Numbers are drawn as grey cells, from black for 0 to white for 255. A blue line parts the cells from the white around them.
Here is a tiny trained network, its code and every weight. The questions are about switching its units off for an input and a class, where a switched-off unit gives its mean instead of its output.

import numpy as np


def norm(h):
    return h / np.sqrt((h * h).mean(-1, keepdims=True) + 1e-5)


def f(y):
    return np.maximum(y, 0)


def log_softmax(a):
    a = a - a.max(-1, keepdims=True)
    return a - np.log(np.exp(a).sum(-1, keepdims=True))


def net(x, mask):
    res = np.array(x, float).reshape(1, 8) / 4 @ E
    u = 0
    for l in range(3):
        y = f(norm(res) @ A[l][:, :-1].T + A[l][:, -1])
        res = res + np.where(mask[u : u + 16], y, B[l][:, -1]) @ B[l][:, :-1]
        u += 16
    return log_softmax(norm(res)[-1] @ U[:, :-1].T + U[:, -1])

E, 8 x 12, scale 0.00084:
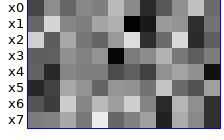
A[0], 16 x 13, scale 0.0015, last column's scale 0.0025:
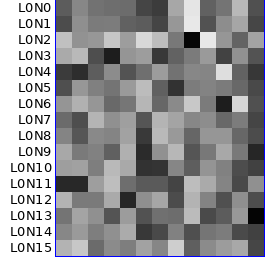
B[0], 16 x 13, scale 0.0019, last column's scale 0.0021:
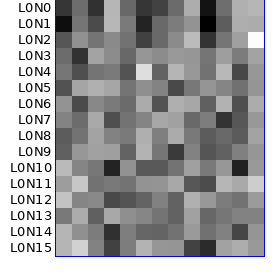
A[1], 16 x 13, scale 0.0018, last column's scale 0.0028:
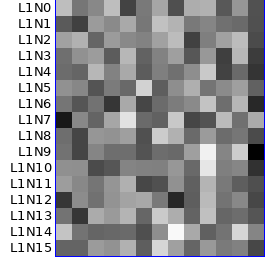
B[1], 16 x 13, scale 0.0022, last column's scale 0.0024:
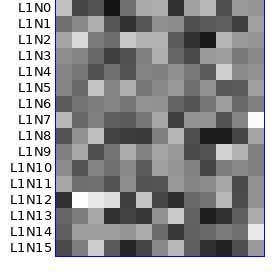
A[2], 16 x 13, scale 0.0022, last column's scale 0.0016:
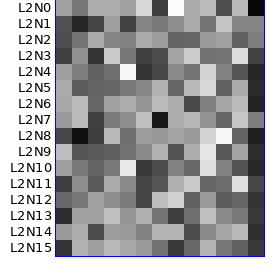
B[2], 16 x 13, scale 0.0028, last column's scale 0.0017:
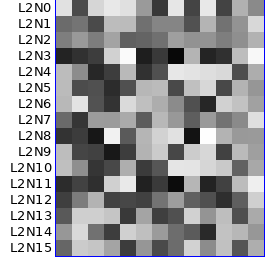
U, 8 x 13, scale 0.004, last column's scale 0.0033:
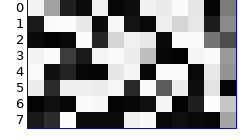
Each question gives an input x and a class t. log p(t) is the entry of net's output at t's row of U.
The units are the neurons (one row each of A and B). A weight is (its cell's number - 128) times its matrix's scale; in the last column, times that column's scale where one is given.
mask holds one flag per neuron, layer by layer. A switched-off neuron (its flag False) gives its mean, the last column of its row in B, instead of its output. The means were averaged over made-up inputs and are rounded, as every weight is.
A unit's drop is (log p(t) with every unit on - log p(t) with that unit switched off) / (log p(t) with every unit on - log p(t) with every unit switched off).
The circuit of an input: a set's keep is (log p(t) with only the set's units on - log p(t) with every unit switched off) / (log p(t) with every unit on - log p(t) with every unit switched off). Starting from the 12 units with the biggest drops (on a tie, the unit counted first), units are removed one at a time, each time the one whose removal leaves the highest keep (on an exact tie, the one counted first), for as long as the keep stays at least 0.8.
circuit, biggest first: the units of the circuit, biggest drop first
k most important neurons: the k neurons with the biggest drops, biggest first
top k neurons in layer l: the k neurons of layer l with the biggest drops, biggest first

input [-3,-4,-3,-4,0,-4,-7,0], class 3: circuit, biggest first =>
L0N15, L1N2, L2N6
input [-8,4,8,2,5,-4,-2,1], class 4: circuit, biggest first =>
L2N9, L1N0
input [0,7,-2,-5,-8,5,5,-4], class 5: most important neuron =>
L2N0
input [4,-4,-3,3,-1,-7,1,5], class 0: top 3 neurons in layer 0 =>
L0N11, L0N10, L0N14
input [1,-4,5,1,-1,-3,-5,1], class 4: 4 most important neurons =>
L1N0, L0N11, L0N12, L2N9
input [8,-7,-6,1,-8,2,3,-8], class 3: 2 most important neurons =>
L0N2, L1N2
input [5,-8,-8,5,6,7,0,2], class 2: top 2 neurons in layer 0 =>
L0N4, L0N2
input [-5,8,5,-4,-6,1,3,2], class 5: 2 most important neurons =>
L2N0, L0N6
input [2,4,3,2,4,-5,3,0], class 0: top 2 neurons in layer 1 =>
L1N14, L1N11
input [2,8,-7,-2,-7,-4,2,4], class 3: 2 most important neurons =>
L0N15, L1N14
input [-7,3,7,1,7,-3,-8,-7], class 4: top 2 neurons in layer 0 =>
L0N2, L0N12
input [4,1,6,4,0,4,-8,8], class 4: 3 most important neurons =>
L1N0, L2N9, L0N3
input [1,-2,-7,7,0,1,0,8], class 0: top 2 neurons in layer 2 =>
L2N4, L2N10
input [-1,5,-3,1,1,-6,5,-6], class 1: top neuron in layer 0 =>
L0N5
